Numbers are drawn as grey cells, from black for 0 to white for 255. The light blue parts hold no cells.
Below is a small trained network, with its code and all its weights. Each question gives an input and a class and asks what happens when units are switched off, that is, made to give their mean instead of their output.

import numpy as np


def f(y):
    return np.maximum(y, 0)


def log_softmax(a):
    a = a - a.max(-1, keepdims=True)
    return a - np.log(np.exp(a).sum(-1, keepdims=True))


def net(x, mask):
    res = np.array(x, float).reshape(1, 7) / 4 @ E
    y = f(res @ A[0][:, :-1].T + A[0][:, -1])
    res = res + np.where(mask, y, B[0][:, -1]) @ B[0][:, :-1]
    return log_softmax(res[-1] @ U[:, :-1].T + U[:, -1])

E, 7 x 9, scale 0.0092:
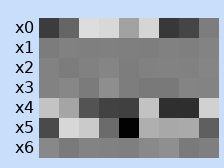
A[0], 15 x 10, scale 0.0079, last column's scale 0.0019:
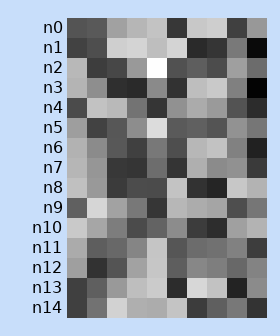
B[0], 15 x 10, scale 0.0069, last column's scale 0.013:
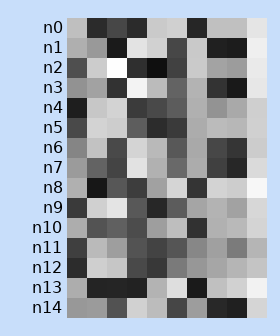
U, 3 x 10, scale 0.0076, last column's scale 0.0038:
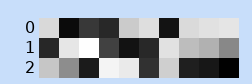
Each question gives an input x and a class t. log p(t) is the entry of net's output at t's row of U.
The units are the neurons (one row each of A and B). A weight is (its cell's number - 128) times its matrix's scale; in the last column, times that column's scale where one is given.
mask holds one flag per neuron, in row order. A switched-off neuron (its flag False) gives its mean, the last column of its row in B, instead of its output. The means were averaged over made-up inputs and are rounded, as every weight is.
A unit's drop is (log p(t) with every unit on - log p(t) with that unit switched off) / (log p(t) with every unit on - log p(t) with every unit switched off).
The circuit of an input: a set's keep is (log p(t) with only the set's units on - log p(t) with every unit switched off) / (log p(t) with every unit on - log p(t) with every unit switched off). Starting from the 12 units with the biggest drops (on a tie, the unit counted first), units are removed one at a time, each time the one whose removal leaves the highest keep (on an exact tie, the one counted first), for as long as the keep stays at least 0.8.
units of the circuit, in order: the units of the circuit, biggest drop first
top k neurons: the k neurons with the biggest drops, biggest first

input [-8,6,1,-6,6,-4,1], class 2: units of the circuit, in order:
[n3]
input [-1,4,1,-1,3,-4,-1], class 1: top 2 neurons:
[n13 n0]
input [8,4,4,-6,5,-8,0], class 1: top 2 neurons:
[n2 n5]
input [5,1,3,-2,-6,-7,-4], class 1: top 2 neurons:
[n2 n5]
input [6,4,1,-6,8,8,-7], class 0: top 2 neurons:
[n8 n10]
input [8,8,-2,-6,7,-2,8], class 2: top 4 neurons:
[n1 n14 n13 n0]
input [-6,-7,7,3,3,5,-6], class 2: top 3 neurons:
[n2 n7 n3]
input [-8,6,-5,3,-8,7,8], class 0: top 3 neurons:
[n13 n0 n1]
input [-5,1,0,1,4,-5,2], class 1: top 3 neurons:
[n2 n1 n13]
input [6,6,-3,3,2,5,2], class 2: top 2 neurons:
[n1 n14]
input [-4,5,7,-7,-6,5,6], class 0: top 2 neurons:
[n13 n0]
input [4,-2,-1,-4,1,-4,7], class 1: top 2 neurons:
[n2 n3]
